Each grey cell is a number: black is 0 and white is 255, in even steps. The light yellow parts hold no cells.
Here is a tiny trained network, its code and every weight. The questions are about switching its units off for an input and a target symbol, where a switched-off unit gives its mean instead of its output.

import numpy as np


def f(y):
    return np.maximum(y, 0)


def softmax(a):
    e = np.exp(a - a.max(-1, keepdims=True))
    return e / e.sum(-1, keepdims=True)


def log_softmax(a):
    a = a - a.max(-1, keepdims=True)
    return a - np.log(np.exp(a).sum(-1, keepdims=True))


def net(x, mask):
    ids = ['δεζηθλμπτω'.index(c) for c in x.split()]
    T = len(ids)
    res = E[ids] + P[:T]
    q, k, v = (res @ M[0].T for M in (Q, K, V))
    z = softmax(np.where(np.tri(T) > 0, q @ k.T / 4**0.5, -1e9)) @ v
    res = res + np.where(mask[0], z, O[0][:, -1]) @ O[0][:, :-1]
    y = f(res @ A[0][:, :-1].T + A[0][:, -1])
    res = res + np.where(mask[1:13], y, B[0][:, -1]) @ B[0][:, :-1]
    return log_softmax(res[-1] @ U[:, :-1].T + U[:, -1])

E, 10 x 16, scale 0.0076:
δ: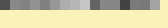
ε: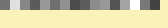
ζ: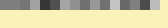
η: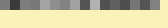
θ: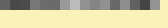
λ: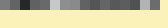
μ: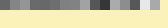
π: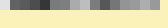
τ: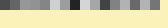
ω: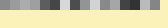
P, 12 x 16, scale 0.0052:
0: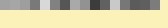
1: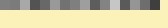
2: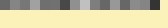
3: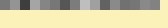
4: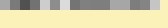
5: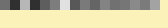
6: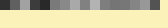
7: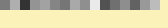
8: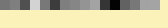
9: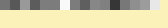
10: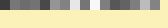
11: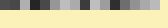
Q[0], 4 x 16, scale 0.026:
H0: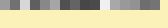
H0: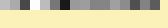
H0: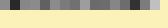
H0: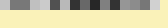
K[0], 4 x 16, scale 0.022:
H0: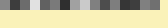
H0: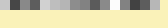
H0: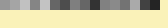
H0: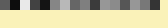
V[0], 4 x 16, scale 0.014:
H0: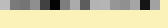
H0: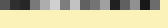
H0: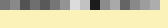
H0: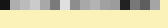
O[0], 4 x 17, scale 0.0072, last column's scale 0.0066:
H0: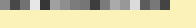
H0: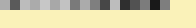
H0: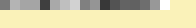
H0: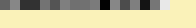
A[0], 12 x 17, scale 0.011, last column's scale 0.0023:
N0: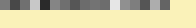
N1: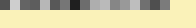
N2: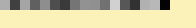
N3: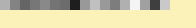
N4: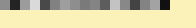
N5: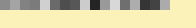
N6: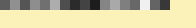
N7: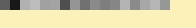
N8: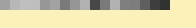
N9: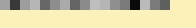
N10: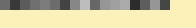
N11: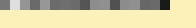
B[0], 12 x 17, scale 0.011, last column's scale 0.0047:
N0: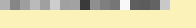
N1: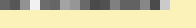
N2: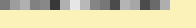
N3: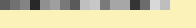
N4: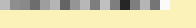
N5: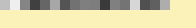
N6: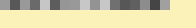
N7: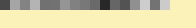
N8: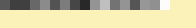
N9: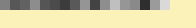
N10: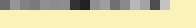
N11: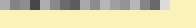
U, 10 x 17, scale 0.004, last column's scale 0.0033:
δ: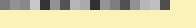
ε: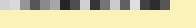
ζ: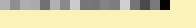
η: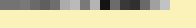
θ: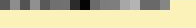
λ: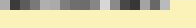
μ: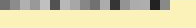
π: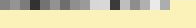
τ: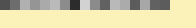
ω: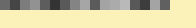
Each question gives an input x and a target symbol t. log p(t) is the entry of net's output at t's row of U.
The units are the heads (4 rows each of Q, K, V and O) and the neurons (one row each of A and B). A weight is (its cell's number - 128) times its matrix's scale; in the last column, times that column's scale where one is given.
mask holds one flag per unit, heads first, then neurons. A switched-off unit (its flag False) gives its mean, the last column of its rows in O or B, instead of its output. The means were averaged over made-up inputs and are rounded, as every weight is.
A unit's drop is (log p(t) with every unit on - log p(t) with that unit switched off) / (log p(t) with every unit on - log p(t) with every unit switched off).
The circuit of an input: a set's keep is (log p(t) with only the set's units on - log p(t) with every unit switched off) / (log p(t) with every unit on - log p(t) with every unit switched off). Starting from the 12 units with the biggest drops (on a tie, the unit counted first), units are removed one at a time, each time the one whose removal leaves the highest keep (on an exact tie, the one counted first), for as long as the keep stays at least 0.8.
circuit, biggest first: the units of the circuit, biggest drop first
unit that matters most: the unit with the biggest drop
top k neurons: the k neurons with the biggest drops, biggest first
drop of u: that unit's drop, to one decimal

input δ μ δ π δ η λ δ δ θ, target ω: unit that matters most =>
N9
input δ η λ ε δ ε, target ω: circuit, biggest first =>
N9, H0, N4
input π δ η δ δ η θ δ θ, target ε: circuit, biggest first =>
H0, N5
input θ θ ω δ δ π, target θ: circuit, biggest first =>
H0, N10
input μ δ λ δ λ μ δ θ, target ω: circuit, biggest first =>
N9, H0
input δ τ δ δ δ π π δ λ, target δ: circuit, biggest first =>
H0, N7, N9
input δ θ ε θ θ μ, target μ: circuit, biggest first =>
H0, N2, N6
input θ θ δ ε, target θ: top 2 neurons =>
N8, N5
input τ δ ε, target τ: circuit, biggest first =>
N1, N3, N11, H0
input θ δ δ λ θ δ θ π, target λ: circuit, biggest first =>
H0, N4, N8
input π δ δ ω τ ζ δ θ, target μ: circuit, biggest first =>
H0, N1, N2, N10
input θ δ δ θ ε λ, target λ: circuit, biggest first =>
H0, N6
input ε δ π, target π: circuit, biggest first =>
H0, N3
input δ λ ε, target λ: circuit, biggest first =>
H0, N8
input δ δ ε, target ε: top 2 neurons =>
N11, N8
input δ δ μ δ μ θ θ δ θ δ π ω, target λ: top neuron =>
N4
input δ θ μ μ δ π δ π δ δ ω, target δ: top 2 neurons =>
N7, N4
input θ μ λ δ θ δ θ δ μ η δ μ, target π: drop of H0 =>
1.1
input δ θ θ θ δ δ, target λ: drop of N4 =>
0.5
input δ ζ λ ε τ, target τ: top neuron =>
N3
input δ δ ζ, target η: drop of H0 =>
0.9
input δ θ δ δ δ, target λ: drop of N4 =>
0.4
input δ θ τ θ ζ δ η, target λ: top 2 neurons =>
N4, N8
